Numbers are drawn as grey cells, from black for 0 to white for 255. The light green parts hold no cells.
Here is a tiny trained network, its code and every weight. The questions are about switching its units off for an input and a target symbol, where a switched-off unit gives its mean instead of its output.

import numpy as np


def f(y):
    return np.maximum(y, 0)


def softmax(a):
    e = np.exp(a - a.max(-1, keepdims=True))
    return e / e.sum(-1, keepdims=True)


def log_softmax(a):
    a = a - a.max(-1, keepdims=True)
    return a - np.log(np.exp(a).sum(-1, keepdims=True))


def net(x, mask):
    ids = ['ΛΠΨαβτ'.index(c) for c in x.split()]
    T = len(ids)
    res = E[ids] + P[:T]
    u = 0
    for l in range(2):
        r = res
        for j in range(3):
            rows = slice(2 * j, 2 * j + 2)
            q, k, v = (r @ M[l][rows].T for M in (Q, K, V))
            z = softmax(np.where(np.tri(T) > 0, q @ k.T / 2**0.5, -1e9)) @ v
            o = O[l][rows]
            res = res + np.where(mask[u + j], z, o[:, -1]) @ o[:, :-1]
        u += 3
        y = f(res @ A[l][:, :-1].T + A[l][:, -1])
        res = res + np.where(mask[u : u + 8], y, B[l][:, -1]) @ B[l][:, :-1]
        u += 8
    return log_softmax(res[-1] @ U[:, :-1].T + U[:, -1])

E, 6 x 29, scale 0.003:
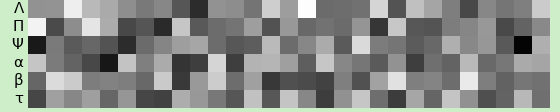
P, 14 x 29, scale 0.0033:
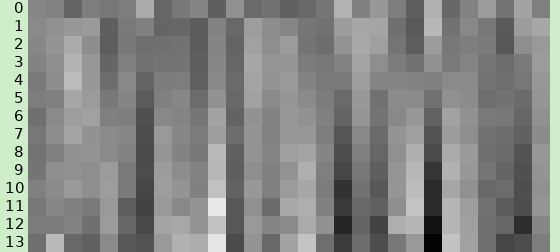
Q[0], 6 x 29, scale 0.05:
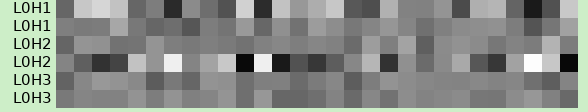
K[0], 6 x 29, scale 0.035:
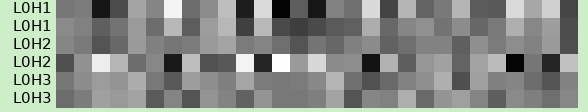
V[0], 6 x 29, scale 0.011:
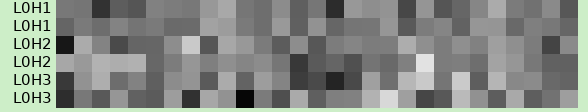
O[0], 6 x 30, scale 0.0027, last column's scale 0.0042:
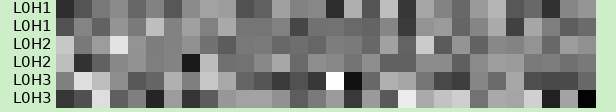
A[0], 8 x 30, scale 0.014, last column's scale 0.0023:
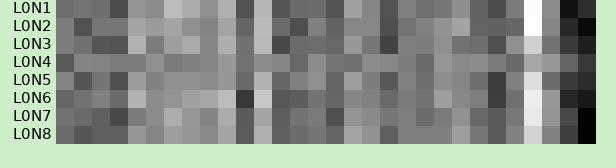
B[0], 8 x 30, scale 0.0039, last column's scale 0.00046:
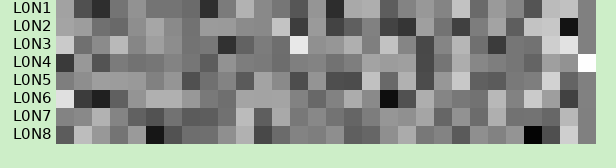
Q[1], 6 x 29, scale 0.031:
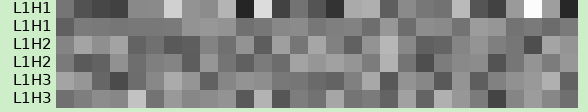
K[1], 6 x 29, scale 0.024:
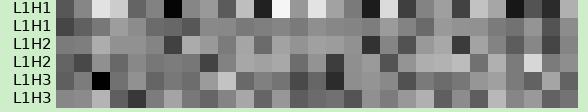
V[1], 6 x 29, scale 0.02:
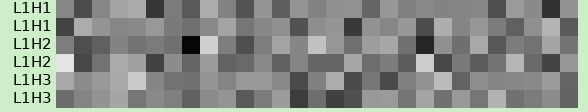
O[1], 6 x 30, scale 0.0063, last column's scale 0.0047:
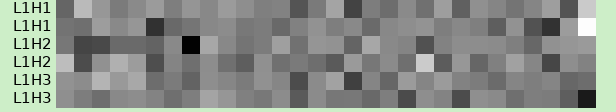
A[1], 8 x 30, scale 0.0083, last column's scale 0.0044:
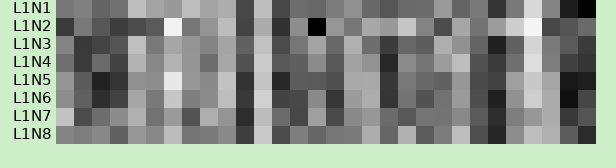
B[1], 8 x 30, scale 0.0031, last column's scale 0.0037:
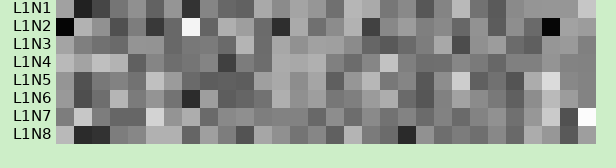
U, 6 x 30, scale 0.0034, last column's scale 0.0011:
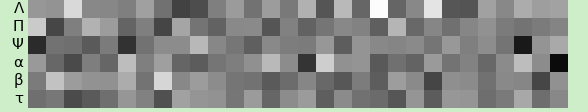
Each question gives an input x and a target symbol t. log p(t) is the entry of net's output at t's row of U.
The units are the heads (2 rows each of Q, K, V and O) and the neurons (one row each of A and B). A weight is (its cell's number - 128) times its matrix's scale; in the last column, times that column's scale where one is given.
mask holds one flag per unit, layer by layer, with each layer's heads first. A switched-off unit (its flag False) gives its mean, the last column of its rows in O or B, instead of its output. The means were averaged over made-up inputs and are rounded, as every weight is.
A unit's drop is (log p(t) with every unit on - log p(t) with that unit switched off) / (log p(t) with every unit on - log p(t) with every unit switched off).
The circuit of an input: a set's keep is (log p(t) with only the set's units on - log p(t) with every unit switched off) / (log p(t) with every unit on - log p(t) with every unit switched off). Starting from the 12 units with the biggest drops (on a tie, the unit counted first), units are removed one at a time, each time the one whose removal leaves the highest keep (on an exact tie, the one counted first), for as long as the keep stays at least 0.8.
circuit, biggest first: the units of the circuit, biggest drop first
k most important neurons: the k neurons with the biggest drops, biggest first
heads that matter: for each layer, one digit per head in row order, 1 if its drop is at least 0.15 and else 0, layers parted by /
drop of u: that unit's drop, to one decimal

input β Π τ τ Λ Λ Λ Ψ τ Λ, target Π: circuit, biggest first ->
L0H2, L1H2
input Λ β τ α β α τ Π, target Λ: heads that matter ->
100 / 001
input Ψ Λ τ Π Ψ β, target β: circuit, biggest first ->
L0H3, L1H2, L1H1
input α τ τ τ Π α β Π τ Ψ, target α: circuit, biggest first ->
L1H1
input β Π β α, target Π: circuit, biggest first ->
L0H2, L1H2
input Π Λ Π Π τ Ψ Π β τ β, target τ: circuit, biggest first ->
L1H2, L0H3, L0H2
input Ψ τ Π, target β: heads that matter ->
011 / 101
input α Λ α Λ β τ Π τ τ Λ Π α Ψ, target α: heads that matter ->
001 / 100
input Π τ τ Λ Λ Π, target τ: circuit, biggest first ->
L0H2, L1H2, L1H1
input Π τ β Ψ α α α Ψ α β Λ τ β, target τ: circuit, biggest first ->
L1H2, L0H2
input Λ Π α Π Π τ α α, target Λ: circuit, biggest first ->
L0H1, L1H3
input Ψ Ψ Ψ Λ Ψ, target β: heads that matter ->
011 / 110
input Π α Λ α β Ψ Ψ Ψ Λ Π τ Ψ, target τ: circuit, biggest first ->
L0H2, L1H2
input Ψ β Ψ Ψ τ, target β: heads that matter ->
011 / 100
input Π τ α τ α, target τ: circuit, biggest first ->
L1H2, L0H2
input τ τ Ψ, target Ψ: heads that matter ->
001 / 100
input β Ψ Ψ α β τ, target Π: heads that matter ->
011 / 010
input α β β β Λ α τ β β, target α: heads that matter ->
000 / 100
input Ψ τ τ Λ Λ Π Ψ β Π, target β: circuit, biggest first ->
L1H1, L0H3
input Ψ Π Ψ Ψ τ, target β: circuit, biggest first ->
L1H1, L0H3, L0H2, L1H3
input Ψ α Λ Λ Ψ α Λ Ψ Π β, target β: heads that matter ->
001 / 110
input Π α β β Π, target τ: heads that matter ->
010 / 110
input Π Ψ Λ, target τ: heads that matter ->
010 / 110
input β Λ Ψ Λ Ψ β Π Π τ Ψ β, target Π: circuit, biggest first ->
L1H2, L0H2
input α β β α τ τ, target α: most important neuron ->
L0N4
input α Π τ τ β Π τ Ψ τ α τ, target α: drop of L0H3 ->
0.1
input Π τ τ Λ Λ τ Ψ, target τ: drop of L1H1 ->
0.2
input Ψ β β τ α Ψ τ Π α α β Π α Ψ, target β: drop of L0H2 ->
0.2
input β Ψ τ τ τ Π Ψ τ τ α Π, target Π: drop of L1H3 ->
0.1
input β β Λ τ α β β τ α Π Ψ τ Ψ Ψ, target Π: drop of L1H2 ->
0.5
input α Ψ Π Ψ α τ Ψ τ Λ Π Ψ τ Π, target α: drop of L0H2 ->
0.1
